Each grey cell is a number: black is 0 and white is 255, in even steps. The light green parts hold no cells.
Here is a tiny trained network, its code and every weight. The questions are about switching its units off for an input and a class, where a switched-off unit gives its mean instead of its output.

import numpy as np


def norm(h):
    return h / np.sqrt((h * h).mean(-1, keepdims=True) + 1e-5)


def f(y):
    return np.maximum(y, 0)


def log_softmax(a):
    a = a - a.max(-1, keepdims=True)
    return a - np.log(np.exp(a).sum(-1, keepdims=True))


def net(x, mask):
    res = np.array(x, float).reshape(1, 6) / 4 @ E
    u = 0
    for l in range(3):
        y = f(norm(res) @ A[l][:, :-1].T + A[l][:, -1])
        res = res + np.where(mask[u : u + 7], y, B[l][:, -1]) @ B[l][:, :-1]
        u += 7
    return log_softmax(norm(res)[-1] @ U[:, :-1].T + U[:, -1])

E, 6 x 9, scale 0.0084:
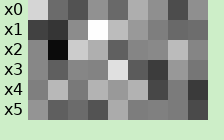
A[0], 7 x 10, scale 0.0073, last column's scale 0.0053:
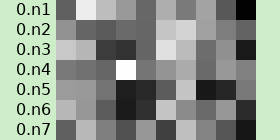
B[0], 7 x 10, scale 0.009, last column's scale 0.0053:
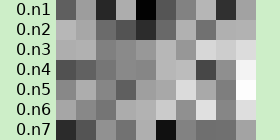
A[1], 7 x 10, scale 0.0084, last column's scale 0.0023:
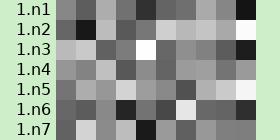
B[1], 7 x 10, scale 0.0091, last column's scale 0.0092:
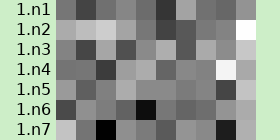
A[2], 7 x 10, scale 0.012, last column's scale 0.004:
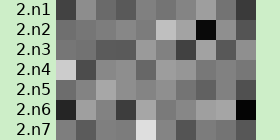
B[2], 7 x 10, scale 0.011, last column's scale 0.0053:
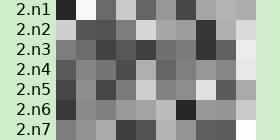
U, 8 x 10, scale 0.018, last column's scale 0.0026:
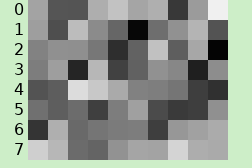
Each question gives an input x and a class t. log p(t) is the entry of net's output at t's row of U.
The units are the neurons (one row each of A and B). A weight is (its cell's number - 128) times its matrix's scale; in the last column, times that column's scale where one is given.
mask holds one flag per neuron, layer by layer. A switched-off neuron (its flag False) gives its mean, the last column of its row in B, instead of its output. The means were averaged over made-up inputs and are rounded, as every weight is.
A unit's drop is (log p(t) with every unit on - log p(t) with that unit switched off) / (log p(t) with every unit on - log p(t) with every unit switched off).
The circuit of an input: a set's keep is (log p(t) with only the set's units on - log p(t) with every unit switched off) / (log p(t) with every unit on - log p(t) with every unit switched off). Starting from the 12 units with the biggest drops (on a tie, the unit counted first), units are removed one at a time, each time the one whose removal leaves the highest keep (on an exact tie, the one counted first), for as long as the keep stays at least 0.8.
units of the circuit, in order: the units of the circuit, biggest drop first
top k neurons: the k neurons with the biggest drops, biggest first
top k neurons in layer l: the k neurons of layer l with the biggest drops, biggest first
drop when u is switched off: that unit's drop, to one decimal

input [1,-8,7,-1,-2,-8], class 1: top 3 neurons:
[1.n1, 1.n2, 0.n3]
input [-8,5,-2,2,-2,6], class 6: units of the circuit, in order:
[2.n1]
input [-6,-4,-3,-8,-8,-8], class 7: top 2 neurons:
[0.n6, 0.n5]
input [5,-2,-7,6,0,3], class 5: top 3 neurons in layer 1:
[1.n3, 1.n2, 1.n4]
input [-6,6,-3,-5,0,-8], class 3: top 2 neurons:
[0.n1, 1.n7]
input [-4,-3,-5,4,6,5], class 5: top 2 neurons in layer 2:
[2.n3, 2.n7]
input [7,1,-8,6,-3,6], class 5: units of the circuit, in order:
[1.n3, 2.n3]
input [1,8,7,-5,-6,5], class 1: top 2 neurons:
[1.n2, 0.n2]
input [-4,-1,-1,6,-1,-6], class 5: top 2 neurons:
[1.n5, 1.n2]
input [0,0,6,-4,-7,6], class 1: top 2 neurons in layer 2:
[2.n7, 2.n3]
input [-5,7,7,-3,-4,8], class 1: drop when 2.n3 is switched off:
-0.1
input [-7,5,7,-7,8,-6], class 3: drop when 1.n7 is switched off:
0.3
